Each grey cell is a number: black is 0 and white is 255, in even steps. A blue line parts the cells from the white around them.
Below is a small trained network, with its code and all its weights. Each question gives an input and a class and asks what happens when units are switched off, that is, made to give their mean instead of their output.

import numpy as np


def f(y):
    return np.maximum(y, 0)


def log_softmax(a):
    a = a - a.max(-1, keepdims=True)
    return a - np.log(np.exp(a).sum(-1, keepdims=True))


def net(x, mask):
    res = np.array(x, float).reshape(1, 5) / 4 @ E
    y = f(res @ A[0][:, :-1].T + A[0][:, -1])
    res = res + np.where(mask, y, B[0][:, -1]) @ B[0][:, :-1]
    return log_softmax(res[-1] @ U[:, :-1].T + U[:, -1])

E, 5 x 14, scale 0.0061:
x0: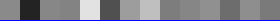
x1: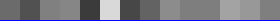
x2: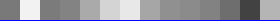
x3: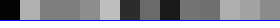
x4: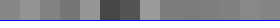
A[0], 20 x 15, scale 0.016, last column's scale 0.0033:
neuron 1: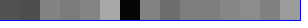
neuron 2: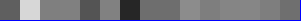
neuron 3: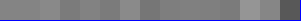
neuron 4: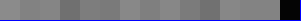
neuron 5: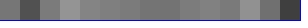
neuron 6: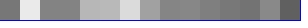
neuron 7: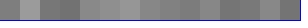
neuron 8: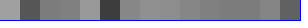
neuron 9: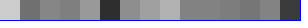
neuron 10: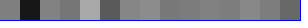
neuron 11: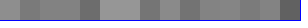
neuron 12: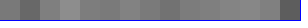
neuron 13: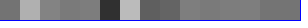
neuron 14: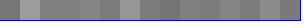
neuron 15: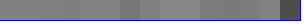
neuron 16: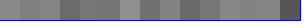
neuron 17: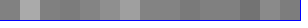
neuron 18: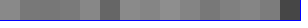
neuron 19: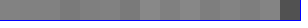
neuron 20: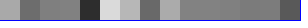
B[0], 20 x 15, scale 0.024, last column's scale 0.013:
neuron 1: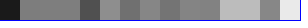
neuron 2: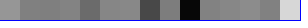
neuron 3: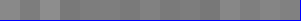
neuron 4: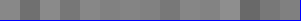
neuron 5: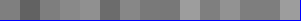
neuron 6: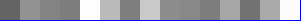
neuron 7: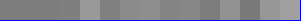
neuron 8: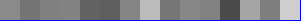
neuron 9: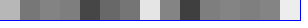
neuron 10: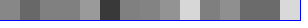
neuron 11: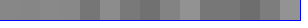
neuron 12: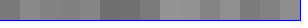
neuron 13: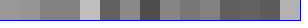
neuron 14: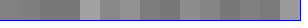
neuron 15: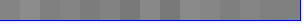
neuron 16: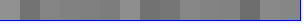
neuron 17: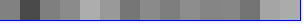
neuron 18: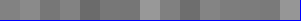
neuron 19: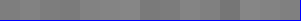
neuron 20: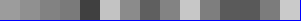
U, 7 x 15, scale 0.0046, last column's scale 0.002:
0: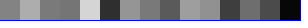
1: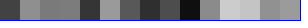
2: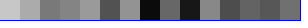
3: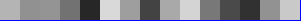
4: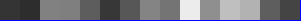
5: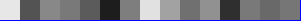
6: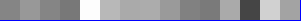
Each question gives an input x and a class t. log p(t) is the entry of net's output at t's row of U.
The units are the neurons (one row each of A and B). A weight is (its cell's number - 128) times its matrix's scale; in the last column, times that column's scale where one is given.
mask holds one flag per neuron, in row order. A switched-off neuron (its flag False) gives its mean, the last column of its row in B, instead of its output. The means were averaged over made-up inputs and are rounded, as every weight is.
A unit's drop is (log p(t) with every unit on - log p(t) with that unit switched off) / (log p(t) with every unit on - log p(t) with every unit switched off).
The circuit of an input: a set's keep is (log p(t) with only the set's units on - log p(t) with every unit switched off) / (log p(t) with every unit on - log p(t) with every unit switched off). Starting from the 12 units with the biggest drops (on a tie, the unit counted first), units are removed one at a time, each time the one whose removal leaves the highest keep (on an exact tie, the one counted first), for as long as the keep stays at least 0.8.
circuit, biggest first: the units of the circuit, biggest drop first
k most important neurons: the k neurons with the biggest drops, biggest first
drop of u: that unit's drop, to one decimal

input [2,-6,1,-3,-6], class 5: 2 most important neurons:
(neuron 9; neuron 8)
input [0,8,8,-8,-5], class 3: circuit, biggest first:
(neuron 20)
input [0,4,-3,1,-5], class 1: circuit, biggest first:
(neuron 10; neuron 1)
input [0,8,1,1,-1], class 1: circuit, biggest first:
(neuron 1; neuron 10)
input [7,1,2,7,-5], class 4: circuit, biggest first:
(neuron 2; neuron 1)
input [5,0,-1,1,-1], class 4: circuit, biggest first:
(neuron 9; neuron 6)
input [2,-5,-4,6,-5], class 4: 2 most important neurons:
(neuron 2; neuron 9)
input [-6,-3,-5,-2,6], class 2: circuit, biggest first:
(neuron 1; neuron 2; neuron 10; neuron 6)
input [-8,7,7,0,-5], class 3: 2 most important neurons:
(neuron 20; neuron 11)
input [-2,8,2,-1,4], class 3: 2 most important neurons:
(neuron 20; neuron 9)
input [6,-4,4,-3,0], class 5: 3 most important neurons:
(neuron 9; neuron 8; neuron 1)
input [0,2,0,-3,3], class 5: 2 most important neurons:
(neuron 6; neuron 1)
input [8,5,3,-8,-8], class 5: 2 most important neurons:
(neuron 9; neuron 8)
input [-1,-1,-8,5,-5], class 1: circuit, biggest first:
(neuron 2)
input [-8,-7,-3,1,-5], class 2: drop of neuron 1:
0.2
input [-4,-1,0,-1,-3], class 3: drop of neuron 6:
0.3
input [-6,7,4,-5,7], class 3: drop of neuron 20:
0.2
